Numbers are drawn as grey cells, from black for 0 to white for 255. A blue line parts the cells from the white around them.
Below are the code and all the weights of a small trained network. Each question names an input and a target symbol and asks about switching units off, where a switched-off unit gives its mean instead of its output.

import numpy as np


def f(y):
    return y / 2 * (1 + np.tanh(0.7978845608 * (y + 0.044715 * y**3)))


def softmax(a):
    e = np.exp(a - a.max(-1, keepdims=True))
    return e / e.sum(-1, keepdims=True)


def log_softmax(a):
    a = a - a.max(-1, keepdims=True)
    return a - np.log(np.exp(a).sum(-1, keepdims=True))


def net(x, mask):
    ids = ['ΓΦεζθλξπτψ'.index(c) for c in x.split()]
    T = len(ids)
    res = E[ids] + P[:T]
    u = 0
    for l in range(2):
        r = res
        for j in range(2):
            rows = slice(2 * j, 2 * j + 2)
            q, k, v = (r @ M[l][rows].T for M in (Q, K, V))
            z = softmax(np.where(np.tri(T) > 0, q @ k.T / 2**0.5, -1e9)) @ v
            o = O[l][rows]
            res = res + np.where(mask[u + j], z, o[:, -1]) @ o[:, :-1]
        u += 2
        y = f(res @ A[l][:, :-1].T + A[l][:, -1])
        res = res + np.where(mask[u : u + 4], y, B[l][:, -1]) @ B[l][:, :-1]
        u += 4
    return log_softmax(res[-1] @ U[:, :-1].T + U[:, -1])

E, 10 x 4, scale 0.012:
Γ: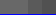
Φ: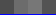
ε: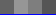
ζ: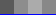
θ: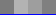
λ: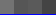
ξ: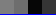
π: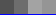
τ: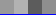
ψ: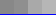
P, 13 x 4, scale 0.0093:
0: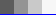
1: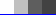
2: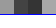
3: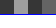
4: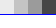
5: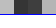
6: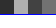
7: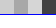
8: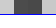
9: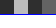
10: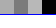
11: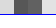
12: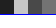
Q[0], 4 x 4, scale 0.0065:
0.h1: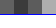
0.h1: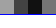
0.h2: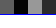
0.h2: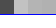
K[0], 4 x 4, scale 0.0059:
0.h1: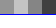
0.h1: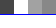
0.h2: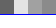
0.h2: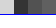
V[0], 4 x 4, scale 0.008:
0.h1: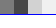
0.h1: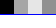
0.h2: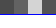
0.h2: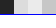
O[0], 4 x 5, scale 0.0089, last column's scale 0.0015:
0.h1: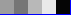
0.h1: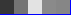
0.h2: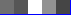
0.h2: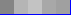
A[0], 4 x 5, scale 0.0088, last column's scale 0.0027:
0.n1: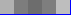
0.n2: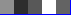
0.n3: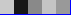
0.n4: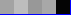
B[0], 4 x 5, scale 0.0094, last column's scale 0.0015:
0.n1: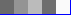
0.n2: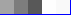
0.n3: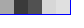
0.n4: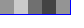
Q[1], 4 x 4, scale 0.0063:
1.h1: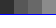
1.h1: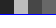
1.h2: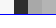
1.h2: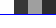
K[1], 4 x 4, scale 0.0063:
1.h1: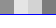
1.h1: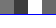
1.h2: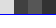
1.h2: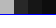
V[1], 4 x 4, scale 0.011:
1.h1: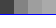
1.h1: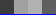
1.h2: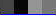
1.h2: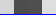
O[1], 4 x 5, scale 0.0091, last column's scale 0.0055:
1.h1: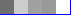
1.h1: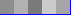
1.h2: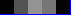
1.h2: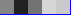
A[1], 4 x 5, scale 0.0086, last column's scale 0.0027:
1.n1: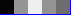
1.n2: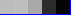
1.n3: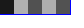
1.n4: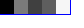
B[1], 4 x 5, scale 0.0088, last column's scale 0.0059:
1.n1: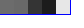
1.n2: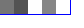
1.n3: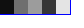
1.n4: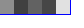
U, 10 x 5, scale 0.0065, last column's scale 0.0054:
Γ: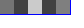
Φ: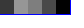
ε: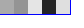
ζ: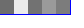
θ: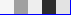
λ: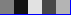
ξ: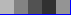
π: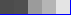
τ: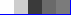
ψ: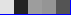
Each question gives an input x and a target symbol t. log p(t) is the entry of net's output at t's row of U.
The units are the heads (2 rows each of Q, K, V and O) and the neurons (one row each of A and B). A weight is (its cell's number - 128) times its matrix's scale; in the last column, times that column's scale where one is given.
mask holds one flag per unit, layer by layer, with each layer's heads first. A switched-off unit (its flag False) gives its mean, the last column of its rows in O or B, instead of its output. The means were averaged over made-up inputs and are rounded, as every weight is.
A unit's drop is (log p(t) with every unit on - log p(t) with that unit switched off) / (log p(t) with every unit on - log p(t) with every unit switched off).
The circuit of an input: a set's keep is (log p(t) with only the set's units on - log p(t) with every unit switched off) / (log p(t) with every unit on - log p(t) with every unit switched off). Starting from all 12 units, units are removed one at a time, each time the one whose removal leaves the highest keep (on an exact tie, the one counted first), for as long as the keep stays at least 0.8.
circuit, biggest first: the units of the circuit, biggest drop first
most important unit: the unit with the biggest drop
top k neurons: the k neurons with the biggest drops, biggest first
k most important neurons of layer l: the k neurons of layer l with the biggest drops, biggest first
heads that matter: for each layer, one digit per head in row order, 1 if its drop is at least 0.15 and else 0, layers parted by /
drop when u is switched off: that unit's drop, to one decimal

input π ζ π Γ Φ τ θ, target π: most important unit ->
0.h1
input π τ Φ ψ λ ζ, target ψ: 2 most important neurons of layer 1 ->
[1.n3, 1.n1]
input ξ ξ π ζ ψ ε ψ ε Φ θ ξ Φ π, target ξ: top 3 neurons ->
[1.n2, 1.n4, 0.n1]
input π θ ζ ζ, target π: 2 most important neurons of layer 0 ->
[0.n2, 0.n3]
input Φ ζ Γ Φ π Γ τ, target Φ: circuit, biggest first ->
[1.h2, 0.h1, 1.n3]
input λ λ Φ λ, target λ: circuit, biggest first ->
[1.h2, 1.n4, 0.h1, 0.n2]
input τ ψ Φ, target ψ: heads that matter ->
10 / 11
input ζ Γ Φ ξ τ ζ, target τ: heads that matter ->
01 / 00
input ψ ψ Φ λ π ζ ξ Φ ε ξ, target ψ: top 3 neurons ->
[0.n2, 0.n3, 0.n4]
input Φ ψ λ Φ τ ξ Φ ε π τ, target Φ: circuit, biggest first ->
[1.h2, 1.n3, 0.h1]
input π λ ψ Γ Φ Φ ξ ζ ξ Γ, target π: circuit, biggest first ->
[0.h1, 1.h2, 0.n2]
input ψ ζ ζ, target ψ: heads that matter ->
11 / 01
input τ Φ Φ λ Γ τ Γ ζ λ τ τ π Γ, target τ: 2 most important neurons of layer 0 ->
[0.n4, 0.n2]
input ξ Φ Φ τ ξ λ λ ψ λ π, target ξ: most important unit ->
0.h1
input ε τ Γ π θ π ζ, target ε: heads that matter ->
01 / 01
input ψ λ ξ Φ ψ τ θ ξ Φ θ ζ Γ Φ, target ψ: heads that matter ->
10 / 01
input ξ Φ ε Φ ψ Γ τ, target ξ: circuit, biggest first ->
[0.h2, 1.h1, 0.h1]
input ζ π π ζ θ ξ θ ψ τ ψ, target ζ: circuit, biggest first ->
[0.h2, 0.h1, 1.h1]
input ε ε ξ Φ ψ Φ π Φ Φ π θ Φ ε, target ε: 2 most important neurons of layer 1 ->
[1.n2, 1.n3]
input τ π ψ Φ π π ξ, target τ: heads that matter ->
11 / 01
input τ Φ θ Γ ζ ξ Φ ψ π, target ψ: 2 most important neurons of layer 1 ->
[1.n3, 1.n1]
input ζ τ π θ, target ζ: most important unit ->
0.h2
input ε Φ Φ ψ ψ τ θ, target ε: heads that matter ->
11 / 01
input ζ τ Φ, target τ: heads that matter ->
11 / 01
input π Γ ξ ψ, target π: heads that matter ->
10 / 11
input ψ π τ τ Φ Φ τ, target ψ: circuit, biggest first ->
[1.h2, 0.h1, 0.n2, 0.n4]
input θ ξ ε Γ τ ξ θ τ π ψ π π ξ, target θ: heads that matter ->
01 / 01
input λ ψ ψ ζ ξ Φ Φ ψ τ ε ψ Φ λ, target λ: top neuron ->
[1.n4]
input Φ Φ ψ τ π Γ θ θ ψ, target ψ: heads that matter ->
00 / 10
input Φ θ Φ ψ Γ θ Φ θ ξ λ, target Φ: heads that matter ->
11 / 11
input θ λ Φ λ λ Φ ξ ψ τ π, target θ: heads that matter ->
01 / 01
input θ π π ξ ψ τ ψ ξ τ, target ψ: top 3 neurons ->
[0.n3, 0.n2, 1.n1]
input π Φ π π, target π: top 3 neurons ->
[0.n2, 0.n3, 0.n4]
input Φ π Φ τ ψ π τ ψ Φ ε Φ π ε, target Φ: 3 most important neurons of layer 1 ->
[1.n3, 1.n1, 1.n2]
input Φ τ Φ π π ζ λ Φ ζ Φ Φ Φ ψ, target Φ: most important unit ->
1.h2
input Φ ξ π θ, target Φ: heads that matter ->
10 / 11
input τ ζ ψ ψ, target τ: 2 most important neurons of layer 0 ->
[0.n4, 0.n2]
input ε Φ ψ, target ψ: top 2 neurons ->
[0.n3, 0.n2]
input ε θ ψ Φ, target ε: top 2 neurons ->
[0.n4, 1.n2]
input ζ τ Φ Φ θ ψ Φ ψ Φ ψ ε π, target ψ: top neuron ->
[0.n3]
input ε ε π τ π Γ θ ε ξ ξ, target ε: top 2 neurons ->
[0.n4, 1.n2]
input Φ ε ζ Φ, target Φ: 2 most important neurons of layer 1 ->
[1.n3, 1.n1]
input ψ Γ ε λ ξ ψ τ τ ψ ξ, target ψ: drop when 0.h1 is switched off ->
1.1
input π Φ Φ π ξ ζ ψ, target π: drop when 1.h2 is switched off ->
1.3
